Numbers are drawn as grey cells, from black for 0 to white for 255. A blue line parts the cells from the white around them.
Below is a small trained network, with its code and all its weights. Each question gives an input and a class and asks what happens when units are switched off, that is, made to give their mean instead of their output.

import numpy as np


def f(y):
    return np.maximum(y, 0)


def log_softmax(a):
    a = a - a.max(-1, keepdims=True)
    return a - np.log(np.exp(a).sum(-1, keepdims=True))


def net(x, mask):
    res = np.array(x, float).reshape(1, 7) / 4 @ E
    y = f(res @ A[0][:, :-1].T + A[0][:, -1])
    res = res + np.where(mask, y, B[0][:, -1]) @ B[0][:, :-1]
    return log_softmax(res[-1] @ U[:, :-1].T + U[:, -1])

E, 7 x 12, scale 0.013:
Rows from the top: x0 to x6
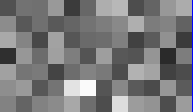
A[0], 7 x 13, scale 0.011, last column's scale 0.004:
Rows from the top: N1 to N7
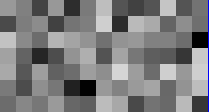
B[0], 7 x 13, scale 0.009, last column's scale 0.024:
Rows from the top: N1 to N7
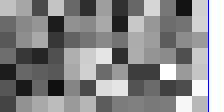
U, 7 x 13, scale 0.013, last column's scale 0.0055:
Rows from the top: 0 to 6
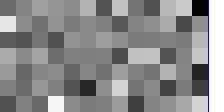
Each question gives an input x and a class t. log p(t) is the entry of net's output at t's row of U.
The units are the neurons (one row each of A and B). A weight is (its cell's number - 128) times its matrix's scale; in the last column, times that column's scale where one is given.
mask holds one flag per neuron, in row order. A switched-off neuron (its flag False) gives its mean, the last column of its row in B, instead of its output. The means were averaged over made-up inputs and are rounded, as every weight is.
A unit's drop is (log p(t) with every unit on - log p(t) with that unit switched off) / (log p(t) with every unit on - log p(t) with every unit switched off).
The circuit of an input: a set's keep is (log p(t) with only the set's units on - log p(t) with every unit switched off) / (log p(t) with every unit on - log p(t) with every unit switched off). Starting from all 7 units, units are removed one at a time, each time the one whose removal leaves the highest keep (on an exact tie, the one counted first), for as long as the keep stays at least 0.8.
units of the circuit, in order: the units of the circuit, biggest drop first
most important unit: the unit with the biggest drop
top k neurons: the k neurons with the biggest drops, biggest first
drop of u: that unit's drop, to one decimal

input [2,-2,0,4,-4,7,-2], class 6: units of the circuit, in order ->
(N6)
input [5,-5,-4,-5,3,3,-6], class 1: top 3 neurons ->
(N6 N7 N1)
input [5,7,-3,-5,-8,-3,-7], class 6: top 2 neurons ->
(N1 N2)
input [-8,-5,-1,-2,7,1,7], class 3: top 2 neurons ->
(N6 N5)
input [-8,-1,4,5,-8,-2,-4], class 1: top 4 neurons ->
(N6 N5 N7 N1)
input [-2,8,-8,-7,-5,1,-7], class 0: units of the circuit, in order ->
(N6 N5)
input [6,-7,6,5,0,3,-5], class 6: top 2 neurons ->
(N7 N2)
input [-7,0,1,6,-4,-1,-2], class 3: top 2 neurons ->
(N6 N5)
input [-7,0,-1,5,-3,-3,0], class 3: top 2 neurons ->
(N5 N6)
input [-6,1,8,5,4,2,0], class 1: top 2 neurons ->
(N6 N2)
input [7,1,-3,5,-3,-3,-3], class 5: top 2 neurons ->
(N6 N4)
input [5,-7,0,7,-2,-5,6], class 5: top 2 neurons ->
(N6 N5)
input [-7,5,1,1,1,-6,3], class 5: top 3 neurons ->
(N4 N5 N6)
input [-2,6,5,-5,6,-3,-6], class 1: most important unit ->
N1
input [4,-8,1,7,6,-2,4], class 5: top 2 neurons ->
(N4 N5)
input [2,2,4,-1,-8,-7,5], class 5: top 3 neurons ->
(N6 N4 N2)
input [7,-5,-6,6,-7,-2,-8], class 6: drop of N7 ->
0.7
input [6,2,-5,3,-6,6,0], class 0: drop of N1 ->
0.2
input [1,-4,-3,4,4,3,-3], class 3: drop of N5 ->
0.2
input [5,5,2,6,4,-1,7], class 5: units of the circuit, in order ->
(N5)
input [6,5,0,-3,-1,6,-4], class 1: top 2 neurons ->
(N6 N1)
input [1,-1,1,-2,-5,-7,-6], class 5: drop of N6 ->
0.2
